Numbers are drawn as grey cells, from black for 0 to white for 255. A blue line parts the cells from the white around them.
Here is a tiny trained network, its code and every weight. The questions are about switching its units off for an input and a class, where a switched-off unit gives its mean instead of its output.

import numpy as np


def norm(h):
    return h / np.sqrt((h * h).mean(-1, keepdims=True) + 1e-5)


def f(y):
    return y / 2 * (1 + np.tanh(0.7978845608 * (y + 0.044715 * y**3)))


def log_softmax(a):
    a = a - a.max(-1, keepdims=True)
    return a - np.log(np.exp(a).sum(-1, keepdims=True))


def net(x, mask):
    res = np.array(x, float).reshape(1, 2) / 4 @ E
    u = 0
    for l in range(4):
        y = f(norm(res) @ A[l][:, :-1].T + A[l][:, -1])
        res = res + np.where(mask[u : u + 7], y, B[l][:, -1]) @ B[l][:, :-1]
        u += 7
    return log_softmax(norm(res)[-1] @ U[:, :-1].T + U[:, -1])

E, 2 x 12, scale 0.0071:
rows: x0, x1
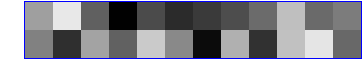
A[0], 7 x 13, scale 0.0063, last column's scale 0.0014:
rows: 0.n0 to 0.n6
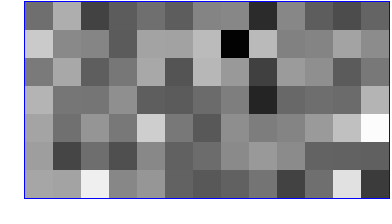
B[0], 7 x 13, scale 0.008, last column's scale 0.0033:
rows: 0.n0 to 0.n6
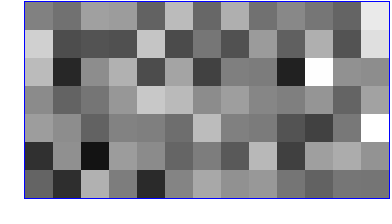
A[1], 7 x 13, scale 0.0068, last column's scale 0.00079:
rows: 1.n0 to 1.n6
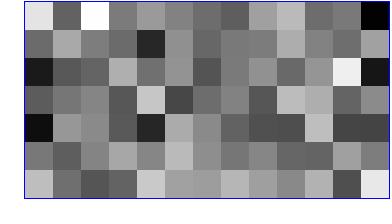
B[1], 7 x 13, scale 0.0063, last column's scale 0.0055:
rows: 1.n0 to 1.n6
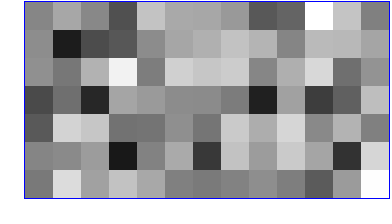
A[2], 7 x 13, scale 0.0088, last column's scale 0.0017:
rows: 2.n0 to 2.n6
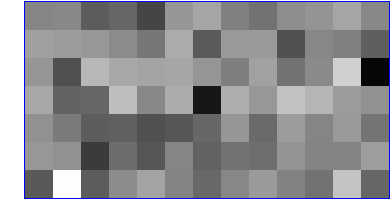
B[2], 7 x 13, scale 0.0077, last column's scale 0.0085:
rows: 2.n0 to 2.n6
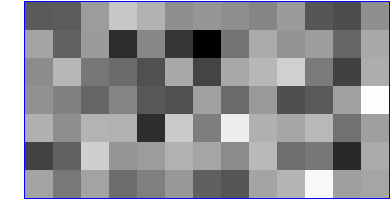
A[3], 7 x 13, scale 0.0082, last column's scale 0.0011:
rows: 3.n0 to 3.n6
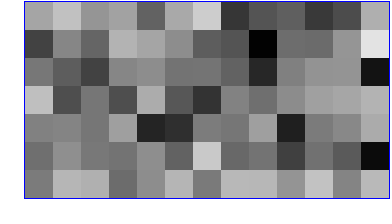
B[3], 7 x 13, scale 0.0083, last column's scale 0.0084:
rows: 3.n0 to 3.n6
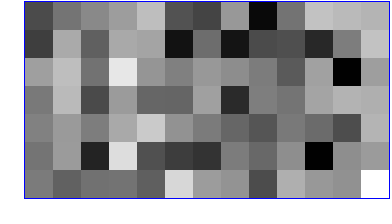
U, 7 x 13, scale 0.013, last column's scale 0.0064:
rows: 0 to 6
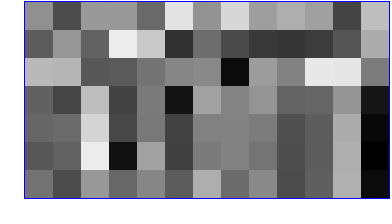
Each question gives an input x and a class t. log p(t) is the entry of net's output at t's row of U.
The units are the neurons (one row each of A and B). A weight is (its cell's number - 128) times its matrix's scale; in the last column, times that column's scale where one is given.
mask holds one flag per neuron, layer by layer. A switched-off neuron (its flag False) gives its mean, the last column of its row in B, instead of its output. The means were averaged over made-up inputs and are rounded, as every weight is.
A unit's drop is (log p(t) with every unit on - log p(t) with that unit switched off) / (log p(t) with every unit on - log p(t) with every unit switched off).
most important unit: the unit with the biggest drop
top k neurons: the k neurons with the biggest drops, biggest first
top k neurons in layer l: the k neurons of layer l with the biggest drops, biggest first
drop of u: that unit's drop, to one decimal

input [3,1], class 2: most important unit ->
0.n3
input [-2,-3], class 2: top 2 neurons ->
[0.n1 0.n4]
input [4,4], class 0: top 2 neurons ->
[0.n1 2.n4]
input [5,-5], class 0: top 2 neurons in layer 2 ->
[2.n4 2.n3]
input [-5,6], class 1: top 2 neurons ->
[1.n3 2.n4]
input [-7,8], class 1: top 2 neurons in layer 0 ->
[0.n0 0.n2]
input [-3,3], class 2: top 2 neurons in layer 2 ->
[2.n5 2.n4]
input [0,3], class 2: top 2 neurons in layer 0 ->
[0.n4 0.n1]
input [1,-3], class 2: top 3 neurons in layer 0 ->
[0.n1 0.n4 0.n5]
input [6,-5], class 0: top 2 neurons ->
[2.n4 0.n4]
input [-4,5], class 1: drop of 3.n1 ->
0.0
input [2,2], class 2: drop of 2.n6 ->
0.1
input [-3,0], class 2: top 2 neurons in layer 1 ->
[1.n3 1.n5]
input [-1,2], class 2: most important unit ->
0.n4
